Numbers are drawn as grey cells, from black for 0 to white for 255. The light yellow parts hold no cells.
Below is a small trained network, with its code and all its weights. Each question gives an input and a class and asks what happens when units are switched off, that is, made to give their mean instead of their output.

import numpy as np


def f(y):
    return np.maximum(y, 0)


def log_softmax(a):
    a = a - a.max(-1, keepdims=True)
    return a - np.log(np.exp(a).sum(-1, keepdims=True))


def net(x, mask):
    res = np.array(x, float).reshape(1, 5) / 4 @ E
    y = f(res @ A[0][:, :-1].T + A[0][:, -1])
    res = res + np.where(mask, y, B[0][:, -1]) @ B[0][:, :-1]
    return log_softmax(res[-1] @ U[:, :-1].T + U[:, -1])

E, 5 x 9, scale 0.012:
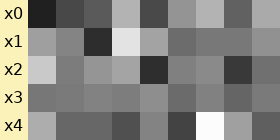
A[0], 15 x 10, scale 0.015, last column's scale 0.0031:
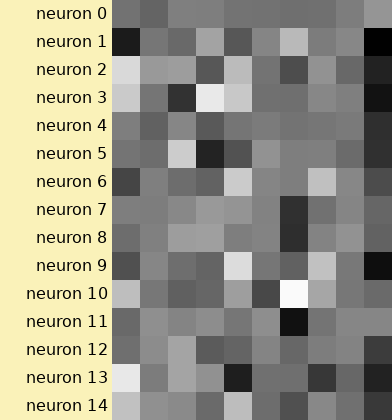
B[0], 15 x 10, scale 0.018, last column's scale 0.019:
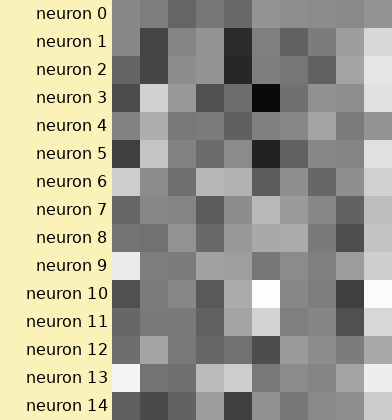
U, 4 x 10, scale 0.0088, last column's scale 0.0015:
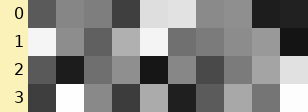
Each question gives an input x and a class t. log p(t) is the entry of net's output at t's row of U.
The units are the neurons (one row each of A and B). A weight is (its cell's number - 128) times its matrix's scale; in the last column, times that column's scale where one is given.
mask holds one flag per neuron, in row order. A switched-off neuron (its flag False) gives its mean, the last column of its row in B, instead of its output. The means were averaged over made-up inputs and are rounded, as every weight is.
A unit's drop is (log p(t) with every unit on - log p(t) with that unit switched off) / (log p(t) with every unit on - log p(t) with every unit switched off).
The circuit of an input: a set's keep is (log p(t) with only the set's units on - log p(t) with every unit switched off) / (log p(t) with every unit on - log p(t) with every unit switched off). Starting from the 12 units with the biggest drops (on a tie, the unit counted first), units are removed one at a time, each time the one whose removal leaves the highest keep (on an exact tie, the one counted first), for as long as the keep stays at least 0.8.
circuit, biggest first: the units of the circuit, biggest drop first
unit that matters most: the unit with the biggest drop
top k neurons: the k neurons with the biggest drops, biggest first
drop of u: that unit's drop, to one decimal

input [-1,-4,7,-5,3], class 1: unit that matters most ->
neuron 13
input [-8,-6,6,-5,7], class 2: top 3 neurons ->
[neuron 2; neuron 14; neuron 11]
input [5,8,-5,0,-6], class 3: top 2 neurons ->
[neuron 3; neuron 10]
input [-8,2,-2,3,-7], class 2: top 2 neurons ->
[neuron 2; neuron 14]
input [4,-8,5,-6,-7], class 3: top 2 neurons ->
[neuron 5; neuron 10]
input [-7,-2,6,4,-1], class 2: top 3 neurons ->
[neuron 2; neuron 14; neuron 6]
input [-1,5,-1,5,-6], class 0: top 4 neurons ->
[neuron 11; neuron 5; neuron 8; neuron 7]
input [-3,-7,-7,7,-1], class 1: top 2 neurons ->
[neuron 9; neuron 6]
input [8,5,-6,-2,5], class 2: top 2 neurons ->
[neuron 1; neuron 13]
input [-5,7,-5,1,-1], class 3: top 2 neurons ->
[neuron 3; neuron 13]
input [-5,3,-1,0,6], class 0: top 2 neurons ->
[neuron 10; neuron 1]
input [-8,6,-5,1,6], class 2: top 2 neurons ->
[neuron 2; neuron 14]
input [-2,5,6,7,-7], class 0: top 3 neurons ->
[neuron 11; neuron 7; neuron 8]
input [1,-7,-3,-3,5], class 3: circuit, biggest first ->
[neuron 5]
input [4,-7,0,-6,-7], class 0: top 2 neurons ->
[neuron 11; neuron 3]
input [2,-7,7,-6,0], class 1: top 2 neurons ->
[neuron 13; neuron 3]
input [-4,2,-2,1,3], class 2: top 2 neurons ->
[neuron 2; neuron 11]
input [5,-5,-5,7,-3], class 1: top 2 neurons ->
[neuron 2; neuron 6]
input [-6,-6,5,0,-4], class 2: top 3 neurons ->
[neuron 2; neuron 3; neuron 14]
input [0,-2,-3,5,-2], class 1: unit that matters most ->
neuron 10
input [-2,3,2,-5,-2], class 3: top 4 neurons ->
[neuron 10; neuron 3; neuron 1; neuron 9]
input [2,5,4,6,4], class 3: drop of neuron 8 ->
0.3
